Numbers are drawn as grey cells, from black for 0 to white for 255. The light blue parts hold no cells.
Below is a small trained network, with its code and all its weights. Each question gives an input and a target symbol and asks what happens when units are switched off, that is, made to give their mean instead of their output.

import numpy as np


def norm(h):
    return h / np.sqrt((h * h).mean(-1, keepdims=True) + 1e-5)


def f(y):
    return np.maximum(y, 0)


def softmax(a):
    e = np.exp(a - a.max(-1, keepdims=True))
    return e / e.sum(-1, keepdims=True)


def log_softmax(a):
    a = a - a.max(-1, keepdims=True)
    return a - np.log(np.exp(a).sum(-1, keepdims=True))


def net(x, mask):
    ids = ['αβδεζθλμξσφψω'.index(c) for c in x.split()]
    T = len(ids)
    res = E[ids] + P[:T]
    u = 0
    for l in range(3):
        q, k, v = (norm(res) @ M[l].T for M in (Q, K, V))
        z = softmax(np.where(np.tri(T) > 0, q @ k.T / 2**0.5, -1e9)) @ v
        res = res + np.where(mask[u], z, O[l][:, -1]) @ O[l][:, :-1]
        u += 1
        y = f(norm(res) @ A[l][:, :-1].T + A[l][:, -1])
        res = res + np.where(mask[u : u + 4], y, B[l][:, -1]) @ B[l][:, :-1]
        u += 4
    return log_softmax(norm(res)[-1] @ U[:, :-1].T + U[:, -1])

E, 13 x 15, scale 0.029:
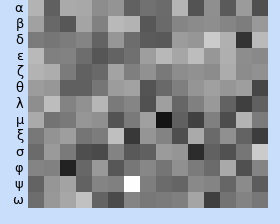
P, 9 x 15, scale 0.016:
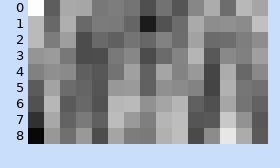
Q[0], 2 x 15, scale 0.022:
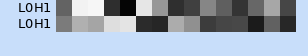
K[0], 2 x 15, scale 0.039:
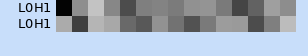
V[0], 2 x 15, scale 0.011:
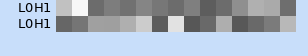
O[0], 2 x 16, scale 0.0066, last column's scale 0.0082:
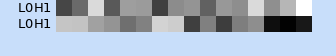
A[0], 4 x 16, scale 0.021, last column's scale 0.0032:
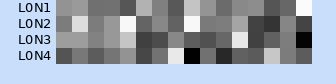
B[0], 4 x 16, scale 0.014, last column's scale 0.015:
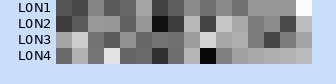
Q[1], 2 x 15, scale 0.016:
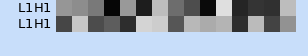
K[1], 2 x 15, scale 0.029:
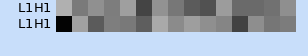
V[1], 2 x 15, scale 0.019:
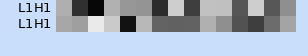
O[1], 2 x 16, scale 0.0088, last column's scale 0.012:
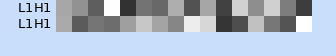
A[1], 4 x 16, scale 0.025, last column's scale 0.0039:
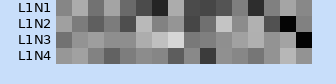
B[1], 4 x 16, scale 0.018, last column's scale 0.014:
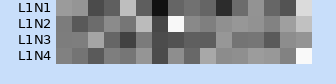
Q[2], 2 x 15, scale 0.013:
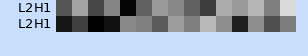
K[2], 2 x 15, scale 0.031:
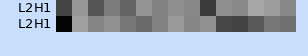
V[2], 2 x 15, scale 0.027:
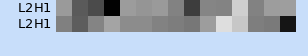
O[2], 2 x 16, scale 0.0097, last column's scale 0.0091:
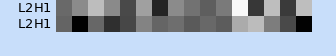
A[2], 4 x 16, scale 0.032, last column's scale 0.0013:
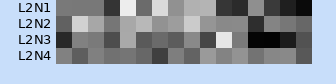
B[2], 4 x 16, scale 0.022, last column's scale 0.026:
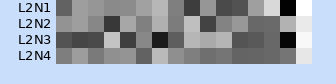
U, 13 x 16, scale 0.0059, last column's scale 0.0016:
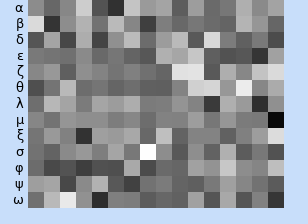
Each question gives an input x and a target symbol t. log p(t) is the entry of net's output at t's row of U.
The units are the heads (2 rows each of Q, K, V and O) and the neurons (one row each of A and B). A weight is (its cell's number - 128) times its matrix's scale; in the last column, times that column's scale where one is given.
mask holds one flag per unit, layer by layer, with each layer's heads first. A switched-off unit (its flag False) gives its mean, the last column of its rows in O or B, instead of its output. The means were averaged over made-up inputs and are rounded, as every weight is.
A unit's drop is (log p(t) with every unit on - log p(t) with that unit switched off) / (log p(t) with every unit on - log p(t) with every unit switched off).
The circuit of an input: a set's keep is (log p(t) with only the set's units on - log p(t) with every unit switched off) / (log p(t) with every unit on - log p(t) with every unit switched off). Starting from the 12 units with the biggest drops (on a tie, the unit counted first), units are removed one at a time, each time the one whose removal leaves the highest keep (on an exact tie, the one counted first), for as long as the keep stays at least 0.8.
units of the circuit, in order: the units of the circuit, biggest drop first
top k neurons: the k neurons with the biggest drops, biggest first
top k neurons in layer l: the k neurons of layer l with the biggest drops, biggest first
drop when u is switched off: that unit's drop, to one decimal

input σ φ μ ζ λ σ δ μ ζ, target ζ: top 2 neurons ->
(L0N4; L2N1)
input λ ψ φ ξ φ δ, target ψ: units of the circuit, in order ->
(L1H1; L1N1)
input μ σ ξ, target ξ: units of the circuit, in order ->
(L2N2; L2H1; L0N2)
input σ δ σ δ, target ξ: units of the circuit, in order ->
(L2H1; L2N2; L0N2)
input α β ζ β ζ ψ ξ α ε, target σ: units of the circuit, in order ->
(L0H1; L2N3; L2N1; L1N2)
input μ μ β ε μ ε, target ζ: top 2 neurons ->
(L0N4; L2N1)
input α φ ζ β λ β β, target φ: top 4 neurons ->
(L0N2; L2N3; L2N1; L0N4)
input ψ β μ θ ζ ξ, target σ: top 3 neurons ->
(L1N2; L2N3; L2N1)
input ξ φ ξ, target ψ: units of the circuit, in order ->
(L1H1; L1N1; L0N2)
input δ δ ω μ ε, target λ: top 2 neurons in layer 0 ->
(L0N4; L0N2)
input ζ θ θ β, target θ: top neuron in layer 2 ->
(L2N3)
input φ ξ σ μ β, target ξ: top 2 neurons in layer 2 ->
(L2N2; L2N3)
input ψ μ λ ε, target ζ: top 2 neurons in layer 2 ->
(L2N1; L2N2)
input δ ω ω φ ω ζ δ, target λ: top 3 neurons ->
(L0N4; L0N2; L2N1)
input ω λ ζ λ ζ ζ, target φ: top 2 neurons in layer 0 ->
(L0N2; L0N4)
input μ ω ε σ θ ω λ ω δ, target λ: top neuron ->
(L2N1)
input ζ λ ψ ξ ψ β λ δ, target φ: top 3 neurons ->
(L0N2; L2N3; L2N1)
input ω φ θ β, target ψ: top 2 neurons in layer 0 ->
(L0N2; L0N1)
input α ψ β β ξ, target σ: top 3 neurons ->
(L2N3; L2N1; L1N1)
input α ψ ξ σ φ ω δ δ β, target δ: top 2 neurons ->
(L2N1; L2N3)
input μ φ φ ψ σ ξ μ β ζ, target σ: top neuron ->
(L1N2)
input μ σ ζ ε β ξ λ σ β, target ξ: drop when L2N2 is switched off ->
0.2
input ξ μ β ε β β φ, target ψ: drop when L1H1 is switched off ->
1.6
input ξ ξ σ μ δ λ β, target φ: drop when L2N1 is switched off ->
0.2
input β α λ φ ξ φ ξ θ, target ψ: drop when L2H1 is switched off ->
0.0
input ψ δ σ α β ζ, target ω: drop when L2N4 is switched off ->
0.2
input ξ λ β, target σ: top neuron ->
(L1N2)
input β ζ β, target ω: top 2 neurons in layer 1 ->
(L1N3; L1N1)
